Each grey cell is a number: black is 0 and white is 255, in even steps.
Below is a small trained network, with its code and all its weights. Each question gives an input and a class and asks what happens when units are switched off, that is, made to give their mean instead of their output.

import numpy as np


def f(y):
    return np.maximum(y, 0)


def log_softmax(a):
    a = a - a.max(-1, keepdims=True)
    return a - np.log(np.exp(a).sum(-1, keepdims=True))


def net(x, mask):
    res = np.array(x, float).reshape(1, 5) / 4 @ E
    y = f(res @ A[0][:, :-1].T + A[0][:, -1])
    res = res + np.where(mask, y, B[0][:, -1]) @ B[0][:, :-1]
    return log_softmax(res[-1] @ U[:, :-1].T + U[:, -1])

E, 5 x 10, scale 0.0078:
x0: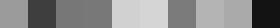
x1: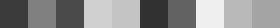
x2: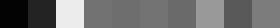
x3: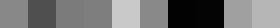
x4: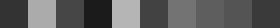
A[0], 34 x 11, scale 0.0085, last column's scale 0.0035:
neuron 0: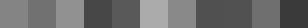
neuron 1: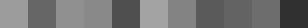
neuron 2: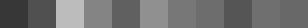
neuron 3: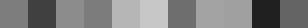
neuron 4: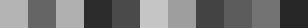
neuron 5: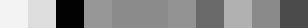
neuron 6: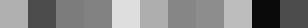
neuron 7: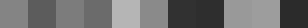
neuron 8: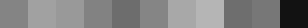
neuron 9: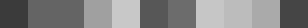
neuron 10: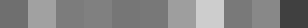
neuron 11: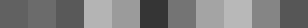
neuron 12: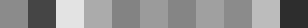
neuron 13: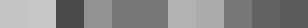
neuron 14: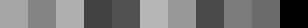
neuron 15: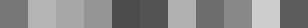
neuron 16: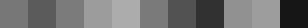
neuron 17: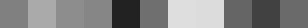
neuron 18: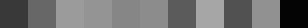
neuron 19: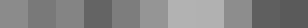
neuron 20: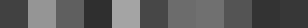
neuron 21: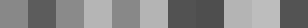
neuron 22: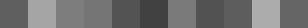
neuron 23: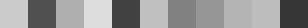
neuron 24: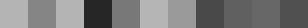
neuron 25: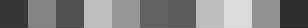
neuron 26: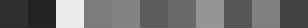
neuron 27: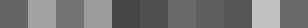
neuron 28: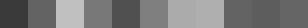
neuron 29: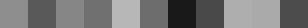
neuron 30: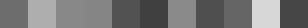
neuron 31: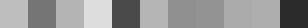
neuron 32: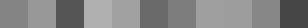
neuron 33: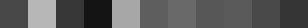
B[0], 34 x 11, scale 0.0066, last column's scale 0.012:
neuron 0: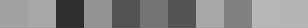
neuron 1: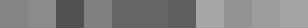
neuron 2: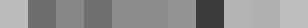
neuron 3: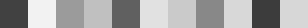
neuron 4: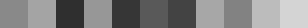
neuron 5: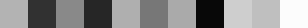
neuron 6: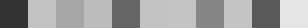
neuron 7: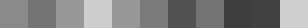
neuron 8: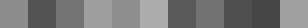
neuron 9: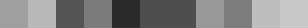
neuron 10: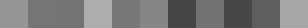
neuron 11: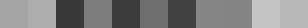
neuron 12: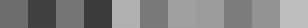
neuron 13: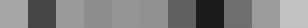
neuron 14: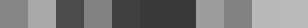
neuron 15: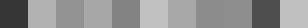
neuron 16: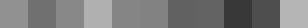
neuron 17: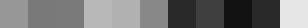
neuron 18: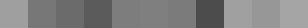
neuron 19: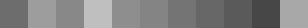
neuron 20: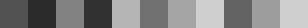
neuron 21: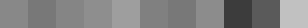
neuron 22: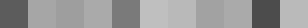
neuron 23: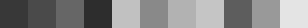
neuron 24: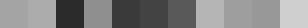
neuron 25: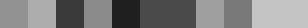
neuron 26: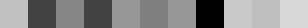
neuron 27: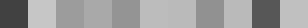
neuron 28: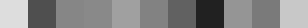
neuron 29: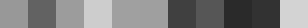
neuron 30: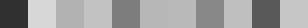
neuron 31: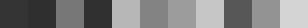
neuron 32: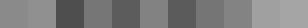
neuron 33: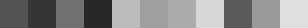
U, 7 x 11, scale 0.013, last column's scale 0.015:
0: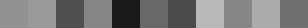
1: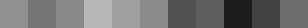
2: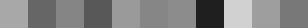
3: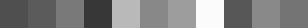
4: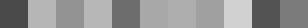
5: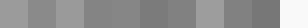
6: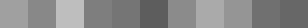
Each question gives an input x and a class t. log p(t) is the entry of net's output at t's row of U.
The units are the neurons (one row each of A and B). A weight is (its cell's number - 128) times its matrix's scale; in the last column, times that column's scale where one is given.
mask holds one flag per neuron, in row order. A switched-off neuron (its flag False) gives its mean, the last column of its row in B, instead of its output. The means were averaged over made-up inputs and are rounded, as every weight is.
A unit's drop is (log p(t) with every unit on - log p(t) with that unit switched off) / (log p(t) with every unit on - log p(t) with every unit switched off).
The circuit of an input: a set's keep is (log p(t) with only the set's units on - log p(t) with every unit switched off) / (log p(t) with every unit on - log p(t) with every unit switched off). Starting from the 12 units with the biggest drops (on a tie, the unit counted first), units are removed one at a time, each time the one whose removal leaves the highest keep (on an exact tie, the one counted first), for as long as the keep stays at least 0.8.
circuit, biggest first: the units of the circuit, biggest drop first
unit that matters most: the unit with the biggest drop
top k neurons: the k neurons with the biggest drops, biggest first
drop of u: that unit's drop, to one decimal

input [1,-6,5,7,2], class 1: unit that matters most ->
neuron 29
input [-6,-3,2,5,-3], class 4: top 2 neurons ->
(neuron 30; neuron 17)
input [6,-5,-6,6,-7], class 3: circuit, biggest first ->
(neuron 23; neuron 31)
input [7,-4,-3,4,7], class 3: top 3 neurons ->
(neuron 33; neuron 20; neuron 30)
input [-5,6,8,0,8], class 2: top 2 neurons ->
(neuron 26; neuron 28)
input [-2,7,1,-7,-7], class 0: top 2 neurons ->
(neuron 25; neuron 9)
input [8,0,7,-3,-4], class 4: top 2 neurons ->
(neuron 3; neuron 5)
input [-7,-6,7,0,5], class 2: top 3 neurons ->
(neuron 26; neuron 2; neuron 28)
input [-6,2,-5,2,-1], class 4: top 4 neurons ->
(neuron 30; neuron 26; neuron 27; neuron 15)
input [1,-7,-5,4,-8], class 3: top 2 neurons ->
(neuron 23; neuron 31)
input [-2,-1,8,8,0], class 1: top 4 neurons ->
(neuron 29; neuron 7; neuron 5; neuron 16)
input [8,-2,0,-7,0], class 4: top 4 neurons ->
(neuron 3; neuron 6; neuron 29; neuron 7)
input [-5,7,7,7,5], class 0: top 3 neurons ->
(neuron 9; neuron 25; neuron 5)
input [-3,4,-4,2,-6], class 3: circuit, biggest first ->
(neuron 23)
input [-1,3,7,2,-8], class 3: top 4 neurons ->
(neuron 23; neuron 31; neuron 5; neuron 12)
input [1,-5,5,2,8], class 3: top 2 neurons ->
(neuron 33; neuron 20)
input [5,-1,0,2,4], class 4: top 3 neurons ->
(neuron 3; neuron 6; neuron 23)
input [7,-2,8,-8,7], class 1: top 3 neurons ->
(neuron 17; neuron 5; neuron 19)
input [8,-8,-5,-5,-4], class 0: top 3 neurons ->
(neuron 4; neuron 14; neuron 24)
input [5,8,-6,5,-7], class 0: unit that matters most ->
neuron 25
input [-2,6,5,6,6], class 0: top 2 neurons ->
(neuron 9; neuron 25)
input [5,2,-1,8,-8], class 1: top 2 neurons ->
(neuron 29; neuron 7)
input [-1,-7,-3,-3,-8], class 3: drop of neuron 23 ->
1.2
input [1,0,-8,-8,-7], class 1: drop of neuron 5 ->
0.0
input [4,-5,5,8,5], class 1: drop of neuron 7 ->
0.1
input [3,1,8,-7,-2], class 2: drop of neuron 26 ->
0.8
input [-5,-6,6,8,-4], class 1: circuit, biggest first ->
(neuron 29)
